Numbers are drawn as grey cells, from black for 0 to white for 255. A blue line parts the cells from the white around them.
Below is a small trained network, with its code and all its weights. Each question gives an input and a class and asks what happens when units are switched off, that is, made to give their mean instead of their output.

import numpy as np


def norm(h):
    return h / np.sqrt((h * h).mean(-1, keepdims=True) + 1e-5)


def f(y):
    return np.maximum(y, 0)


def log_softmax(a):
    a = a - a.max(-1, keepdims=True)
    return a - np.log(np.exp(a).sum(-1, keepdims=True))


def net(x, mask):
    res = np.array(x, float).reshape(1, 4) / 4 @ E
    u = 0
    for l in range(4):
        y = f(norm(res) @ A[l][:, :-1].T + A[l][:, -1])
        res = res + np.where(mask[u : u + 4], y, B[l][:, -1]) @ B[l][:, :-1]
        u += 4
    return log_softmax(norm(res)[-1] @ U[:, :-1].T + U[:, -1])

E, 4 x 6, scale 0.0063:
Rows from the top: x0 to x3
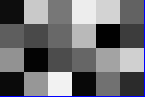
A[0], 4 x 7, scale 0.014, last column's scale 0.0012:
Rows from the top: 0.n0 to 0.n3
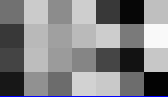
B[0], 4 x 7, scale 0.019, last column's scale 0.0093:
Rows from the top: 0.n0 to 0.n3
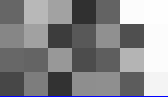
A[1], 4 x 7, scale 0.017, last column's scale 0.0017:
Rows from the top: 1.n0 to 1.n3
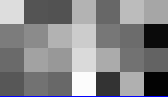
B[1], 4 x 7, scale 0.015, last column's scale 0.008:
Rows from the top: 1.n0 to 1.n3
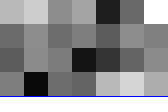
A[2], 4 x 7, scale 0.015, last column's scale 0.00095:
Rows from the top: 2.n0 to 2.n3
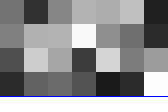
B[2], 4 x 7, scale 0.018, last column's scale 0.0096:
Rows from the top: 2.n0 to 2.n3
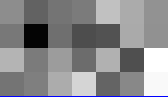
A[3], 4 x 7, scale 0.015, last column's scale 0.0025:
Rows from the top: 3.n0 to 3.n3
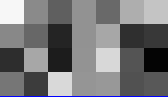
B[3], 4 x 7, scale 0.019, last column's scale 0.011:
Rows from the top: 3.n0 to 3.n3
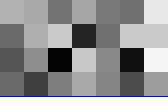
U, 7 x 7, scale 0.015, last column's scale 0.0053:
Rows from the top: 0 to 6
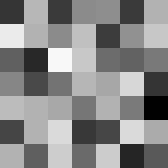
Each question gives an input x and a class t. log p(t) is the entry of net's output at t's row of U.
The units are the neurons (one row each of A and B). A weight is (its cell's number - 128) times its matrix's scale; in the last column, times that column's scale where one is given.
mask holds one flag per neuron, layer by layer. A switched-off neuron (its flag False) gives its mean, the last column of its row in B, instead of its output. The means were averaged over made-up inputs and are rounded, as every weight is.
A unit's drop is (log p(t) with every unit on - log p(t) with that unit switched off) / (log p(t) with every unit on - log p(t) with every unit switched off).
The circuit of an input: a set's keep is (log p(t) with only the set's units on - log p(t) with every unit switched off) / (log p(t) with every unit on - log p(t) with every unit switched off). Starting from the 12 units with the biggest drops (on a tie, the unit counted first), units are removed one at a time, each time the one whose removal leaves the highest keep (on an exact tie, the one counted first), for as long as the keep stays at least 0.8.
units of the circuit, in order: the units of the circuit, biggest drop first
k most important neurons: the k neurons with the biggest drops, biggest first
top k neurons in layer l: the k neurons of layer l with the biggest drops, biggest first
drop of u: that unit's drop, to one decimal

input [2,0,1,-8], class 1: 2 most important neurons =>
1.n0, 0.n2
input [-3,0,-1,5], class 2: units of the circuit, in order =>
0.n0, 2.n3
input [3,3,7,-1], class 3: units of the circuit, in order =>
0.n1, 1.n3
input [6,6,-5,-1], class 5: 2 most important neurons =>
0.n0, 0.n2
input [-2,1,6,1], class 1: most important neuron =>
0.n3
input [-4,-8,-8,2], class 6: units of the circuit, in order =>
2.n2, 1.n0
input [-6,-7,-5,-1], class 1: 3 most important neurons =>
0.n3, 0.n1, 0.n0
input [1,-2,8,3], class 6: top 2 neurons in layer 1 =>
1.n0, 1.n3
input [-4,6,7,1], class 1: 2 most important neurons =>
0.n3, 1.n0
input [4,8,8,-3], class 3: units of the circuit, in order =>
1.n3, 0.n1
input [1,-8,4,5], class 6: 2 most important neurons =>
2.n2, 0.n3
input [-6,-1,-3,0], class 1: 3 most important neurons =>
0.n3, 0.n0, 0.n2
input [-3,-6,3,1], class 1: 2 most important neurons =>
0.n3, 0.n1
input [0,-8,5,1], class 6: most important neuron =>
0.n3
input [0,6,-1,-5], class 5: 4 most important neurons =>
0.n0, 3.n2, 2.n2, 0.n1
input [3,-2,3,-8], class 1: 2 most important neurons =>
1.n0, 0.n1
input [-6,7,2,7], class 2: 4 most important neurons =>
2.n3, 0.n0, 3.n1, 3.n3
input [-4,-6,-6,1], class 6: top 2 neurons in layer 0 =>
0.n0, 0.n3
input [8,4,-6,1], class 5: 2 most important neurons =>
0.n0, 0.n2
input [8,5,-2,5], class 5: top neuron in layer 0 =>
0.n0
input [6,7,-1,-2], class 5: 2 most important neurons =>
0.n0, 0.n2
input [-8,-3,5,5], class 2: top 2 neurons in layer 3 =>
3.n3, 3.n2
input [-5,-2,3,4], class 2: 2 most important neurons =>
0.n0, 1.n0
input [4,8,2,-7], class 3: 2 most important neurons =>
1.n3, 0.n1
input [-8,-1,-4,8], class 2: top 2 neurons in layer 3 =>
3.n3, 3.n1
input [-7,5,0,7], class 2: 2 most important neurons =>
2.n3, 0.n0
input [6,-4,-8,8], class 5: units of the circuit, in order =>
0.n2
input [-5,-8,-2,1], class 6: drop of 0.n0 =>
0.2
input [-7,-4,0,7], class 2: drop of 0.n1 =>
0.1
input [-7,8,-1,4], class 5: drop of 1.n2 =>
0.0
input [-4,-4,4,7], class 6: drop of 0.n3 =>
0.3
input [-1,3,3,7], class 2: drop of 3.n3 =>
0.2
